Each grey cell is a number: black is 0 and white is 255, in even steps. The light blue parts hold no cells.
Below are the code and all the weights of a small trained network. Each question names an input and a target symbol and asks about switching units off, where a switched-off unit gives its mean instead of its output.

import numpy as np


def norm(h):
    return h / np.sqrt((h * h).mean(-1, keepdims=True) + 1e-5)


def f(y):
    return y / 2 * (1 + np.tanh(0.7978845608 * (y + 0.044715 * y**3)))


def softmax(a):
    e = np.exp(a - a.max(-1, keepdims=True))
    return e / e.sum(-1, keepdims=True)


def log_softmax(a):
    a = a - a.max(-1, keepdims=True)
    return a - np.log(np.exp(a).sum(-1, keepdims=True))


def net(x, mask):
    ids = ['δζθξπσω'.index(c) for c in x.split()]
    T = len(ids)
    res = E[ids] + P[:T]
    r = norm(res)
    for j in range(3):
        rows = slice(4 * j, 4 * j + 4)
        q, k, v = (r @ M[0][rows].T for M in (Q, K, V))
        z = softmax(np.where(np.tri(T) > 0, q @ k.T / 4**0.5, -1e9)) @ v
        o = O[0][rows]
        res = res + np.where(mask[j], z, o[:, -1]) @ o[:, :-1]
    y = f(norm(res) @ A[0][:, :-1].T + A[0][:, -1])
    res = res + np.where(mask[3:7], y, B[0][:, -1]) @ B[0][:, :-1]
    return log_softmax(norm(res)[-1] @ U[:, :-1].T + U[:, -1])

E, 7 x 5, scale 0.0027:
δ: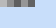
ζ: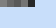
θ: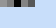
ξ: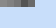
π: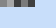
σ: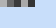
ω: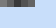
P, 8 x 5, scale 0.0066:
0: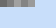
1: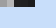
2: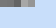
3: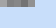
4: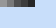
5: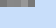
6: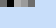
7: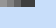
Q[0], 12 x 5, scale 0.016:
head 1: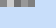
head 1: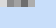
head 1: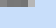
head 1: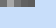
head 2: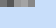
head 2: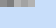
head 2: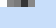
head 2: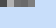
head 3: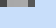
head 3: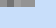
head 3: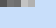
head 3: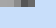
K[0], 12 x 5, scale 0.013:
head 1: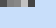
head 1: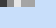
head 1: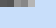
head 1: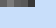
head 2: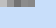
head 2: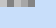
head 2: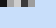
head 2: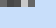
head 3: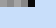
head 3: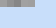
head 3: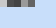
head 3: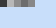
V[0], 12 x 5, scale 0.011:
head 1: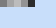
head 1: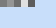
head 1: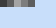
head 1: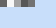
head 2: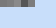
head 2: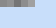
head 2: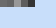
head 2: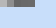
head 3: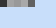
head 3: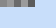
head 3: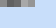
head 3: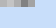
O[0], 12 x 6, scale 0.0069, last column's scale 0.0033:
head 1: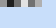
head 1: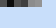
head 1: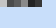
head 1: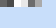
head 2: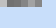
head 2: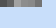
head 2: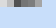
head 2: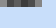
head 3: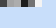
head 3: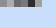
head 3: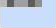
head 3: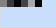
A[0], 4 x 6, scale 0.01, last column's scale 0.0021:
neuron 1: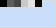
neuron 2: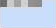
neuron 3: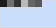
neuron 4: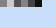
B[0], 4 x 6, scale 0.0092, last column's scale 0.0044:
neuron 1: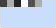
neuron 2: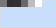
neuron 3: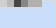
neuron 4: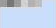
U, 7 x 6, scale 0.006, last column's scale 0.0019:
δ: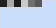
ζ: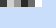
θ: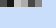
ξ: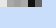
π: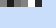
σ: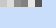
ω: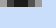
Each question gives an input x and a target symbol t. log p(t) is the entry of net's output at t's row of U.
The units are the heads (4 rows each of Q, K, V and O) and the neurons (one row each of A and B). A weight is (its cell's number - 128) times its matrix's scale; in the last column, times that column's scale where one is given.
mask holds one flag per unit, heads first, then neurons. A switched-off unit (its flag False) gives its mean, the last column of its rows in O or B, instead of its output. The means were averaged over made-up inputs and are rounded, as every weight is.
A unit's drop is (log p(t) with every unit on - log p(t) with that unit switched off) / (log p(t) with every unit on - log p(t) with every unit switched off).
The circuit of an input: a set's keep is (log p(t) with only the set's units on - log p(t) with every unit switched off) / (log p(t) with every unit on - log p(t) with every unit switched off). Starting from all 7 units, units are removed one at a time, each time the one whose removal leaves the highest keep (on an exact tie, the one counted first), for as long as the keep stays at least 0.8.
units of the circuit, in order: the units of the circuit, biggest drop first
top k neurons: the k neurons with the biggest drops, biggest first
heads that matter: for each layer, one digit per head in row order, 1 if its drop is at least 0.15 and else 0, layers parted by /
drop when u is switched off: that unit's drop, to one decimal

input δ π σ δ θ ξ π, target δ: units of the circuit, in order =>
(head 1; head 3; neuron 1)
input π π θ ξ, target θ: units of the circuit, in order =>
(head 1)
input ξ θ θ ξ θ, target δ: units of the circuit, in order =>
(head 3; neuron 1; head 2)
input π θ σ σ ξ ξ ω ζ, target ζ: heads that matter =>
001
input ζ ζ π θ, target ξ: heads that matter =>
100
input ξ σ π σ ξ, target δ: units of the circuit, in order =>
(head 3; neuron 1; head 2)
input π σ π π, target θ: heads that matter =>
100
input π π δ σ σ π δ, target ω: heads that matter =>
111
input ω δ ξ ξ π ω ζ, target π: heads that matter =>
101
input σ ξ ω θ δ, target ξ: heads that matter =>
010
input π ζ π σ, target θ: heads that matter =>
100
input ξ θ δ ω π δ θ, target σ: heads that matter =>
101
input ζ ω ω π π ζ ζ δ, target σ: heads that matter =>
011
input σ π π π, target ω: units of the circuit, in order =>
(head 1)
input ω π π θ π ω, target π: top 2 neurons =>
(neuron 2; neuron 1)
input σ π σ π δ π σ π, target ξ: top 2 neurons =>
(neuron 2; neuron 4)
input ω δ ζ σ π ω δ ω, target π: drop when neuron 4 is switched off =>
0.0
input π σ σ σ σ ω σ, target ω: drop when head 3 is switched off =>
0.2
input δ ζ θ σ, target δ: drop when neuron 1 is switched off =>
1.0
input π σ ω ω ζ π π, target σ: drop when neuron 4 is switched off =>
0.1
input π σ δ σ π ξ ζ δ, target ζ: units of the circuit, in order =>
(head 3)
